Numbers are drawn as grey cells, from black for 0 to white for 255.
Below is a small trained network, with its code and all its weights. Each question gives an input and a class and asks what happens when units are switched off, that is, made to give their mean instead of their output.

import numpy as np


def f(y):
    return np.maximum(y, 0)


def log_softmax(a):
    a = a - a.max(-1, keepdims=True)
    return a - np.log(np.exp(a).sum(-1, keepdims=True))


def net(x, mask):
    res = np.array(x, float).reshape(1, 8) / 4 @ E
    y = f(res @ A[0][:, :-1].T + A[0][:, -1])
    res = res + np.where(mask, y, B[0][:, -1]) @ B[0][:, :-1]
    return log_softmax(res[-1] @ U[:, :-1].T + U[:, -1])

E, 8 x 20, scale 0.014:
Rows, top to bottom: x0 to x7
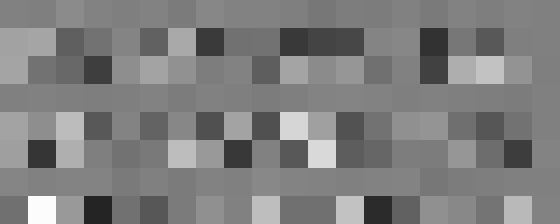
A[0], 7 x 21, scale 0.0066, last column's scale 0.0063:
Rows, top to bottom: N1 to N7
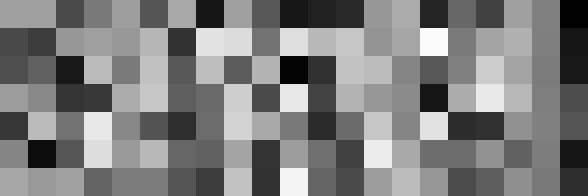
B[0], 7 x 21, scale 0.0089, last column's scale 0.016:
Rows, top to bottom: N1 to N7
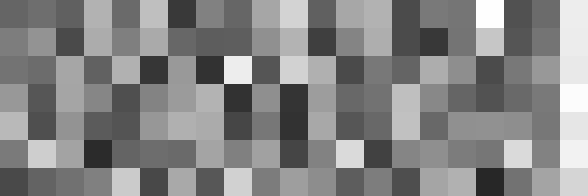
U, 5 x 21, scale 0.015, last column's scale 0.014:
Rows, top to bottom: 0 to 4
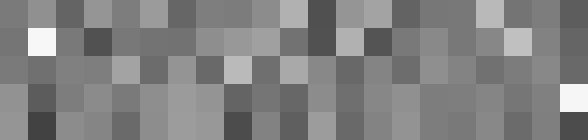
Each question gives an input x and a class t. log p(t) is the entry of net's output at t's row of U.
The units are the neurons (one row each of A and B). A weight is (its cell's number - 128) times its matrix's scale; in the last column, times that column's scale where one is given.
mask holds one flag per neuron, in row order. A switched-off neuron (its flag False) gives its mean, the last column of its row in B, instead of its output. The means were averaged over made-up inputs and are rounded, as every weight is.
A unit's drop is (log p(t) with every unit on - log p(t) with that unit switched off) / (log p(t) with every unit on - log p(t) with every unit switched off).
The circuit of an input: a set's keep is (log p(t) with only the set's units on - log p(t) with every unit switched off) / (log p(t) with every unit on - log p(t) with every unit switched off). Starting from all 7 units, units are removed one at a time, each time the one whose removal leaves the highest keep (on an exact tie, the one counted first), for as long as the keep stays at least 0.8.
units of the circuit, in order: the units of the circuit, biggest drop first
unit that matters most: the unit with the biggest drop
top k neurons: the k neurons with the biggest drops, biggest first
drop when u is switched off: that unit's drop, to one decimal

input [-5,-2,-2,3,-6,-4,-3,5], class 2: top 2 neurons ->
(N3 N6)
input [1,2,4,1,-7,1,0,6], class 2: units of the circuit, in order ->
(N3 N6)
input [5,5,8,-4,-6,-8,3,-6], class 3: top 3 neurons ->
(N4 N3 N5)
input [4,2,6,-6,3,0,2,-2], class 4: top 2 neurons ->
(N4 N3)
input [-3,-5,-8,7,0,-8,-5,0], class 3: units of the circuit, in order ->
(N5 N4)
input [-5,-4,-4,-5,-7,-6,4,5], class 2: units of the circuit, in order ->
(N3)
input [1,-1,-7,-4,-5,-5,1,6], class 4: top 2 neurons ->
(N5 N6)
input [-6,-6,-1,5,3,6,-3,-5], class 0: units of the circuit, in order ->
(N2 N4)
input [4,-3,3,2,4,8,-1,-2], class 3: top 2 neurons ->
(N4 N5)
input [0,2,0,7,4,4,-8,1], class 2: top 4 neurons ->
(N4 N5 N6 N1)
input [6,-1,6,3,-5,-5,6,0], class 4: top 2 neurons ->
(N4 N7)
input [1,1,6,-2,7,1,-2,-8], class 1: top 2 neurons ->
(N6 N3)
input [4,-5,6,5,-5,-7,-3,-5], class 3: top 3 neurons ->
(N4 N1 N3)
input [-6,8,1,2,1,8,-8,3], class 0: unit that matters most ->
N1
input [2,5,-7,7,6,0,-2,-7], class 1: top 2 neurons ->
(N6 N4)
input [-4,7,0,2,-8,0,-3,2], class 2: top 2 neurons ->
(N3 N2)
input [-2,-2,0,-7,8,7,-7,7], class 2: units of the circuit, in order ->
(N6 N4)
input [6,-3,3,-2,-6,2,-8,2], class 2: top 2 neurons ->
(N3 N6)
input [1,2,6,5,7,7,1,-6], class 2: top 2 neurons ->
(N4 N7)
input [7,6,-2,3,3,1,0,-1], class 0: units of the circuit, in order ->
(N1)
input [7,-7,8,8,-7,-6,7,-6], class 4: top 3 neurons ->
(N4 N1 N7)
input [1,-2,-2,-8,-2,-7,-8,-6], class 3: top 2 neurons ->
(N5 N4)
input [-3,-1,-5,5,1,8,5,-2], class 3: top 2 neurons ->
(N4 N5)
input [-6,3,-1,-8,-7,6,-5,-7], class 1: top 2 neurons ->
(N6 N7)
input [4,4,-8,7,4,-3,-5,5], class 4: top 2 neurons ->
(N5 N6)
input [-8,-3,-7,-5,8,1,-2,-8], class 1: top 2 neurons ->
(N6 N3)
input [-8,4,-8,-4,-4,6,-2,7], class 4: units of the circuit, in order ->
(N6)
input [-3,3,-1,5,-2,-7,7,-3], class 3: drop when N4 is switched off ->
-0.1
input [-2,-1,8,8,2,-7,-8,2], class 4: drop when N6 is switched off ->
0.0
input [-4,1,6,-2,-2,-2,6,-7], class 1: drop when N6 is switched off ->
1.3
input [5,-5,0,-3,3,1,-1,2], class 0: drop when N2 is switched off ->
0.1
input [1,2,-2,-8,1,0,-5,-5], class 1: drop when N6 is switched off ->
0.6
